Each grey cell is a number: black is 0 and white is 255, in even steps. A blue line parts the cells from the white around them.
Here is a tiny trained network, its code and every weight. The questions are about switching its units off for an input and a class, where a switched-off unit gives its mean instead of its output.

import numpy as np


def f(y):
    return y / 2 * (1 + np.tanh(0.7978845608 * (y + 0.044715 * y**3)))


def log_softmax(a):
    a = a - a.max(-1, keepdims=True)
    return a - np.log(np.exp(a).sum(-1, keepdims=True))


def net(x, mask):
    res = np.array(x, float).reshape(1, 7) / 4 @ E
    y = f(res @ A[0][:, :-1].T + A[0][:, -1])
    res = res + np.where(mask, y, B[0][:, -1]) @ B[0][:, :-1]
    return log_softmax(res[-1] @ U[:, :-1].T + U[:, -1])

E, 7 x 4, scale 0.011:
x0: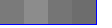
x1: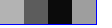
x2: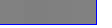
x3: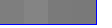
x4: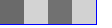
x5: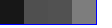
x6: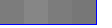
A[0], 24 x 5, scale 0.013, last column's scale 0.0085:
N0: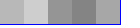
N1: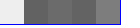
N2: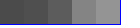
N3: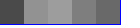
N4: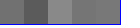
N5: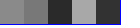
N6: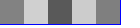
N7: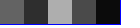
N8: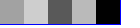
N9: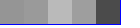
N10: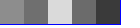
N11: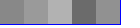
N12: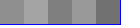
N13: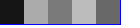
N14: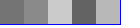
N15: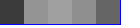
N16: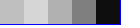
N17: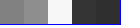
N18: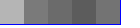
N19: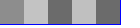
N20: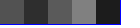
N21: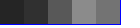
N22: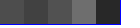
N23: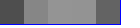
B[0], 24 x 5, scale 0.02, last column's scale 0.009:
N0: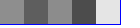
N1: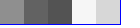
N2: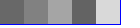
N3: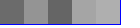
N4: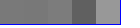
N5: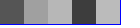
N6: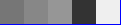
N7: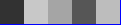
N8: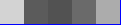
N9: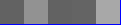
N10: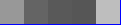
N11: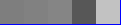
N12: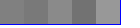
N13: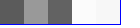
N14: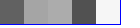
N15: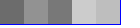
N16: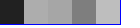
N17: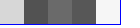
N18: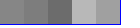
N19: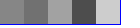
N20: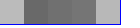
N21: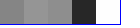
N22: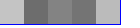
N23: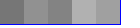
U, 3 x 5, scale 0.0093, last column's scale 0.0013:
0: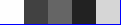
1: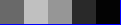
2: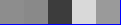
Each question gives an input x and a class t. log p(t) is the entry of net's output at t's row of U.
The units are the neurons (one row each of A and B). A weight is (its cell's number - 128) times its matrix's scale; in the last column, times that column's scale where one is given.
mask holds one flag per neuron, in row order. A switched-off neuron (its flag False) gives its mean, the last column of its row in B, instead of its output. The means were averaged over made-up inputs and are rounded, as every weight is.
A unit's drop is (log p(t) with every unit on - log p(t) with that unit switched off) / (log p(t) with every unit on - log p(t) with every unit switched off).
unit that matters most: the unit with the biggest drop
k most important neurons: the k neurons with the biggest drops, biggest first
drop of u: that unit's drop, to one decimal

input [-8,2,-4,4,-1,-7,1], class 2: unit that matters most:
N1
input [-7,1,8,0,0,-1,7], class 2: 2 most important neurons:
N17; N21
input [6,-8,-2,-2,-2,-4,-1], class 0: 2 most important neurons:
N17; N10
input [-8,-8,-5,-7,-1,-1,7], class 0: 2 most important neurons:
N17; N10
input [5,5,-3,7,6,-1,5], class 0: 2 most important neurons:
N8; N16
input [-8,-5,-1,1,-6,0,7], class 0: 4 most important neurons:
N17; N10; N16; N13
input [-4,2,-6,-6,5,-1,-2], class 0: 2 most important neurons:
N8; N14
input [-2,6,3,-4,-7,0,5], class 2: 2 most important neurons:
N1; N17
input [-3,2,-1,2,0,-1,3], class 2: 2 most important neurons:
N17; N21
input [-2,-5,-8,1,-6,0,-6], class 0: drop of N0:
-0.1
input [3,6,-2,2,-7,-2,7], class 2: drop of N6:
0.0
